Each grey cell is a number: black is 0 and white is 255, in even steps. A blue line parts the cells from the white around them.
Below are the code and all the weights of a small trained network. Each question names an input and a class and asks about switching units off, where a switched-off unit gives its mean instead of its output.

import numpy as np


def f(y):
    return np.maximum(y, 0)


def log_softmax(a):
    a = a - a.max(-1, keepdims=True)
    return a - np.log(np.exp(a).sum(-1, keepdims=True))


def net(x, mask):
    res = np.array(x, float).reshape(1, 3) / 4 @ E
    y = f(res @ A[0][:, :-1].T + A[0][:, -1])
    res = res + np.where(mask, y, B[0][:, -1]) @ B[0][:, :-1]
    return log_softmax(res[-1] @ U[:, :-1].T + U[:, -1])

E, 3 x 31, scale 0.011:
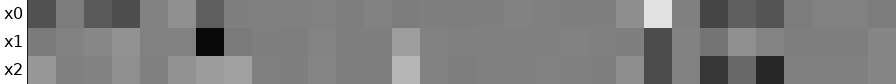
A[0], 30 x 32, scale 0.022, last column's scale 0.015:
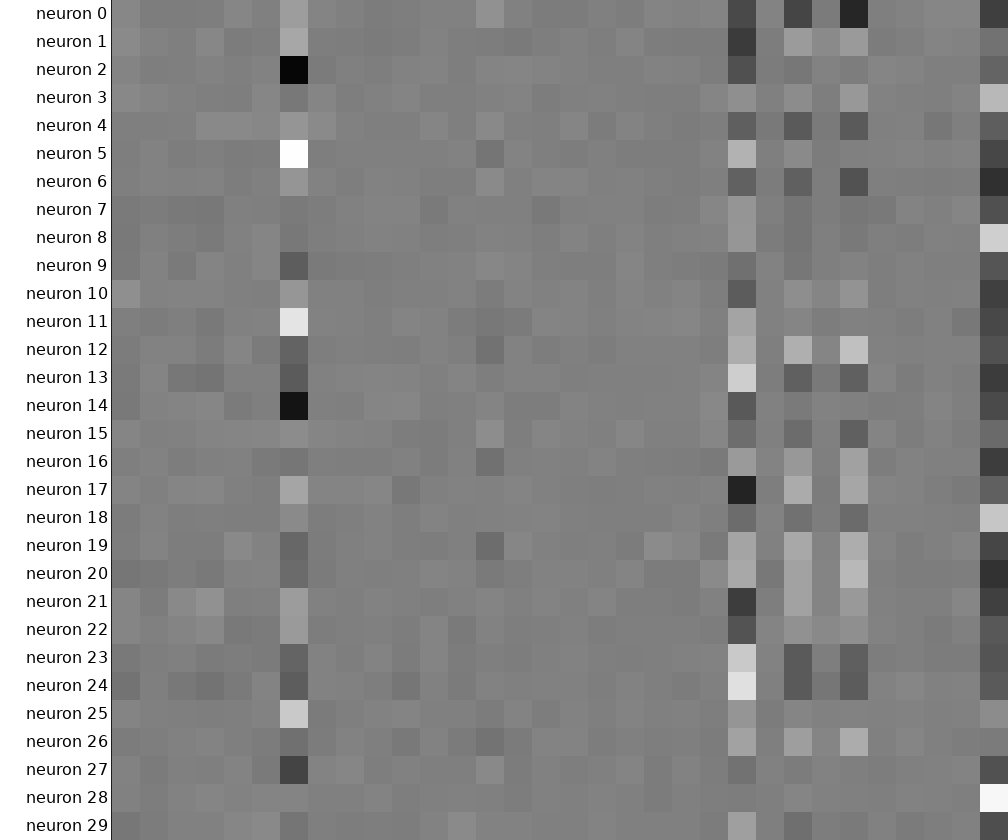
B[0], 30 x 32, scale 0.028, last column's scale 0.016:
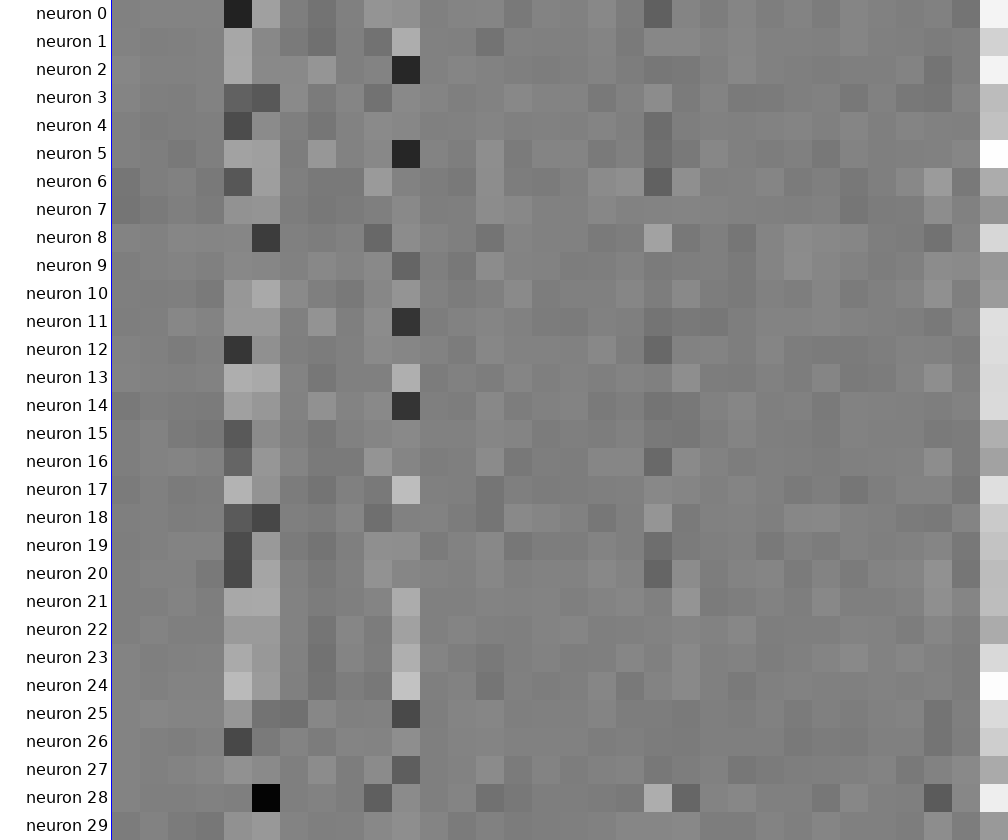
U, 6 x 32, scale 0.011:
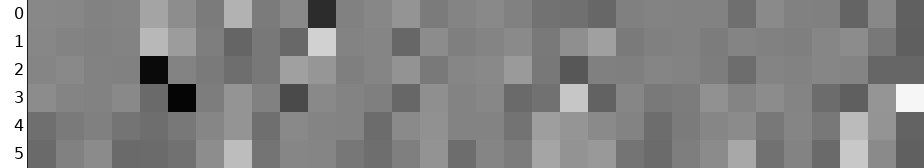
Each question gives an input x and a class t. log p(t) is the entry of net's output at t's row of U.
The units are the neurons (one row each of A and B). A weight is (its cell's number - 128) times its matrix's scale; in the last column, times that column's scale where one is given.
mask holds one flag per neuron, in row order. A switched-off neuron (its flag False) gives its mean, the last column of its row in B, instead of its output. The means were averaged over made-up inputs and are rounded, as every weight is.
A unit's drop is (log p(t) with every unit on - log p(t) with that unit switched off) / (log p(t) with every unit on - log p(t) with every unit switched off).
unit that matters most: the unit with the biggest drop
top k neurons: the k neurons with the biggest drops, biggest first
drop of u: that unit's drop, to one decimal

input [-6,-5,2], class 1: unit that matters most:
neuron 17
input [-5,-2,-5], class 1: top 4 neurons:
(neuron 17; neuron 0; neuron 1; neuron 21)
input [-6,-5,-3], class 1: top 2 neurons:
(neuron 17; neuron 1)
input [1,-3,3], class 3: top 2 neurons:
(neuron 2; neuron 14)
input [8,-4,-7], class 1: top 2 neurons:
(neuron 24; neuron 13)
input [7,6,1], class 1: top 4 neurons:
(neuron 24; neuron 13; neuron 5; neuron 23)
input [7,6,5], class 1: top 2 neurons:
(neuron 24; neuron 13)
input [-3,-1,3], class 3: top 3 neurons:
(neuron 24; neuron 13; neuron 23)
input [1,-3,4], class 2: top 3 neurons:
(neuron 0; neuron 2; neuron 14)
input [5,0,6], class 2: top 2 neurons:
(neuron 0; neuron 17)
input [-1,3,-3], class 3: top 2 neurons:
(neuron 5; neuron 0)
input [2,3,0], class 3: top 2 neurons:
(neuron 5; neuron 11)
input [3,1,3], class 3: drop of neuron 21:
0.1
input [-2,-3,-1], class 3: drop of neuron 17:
0.0
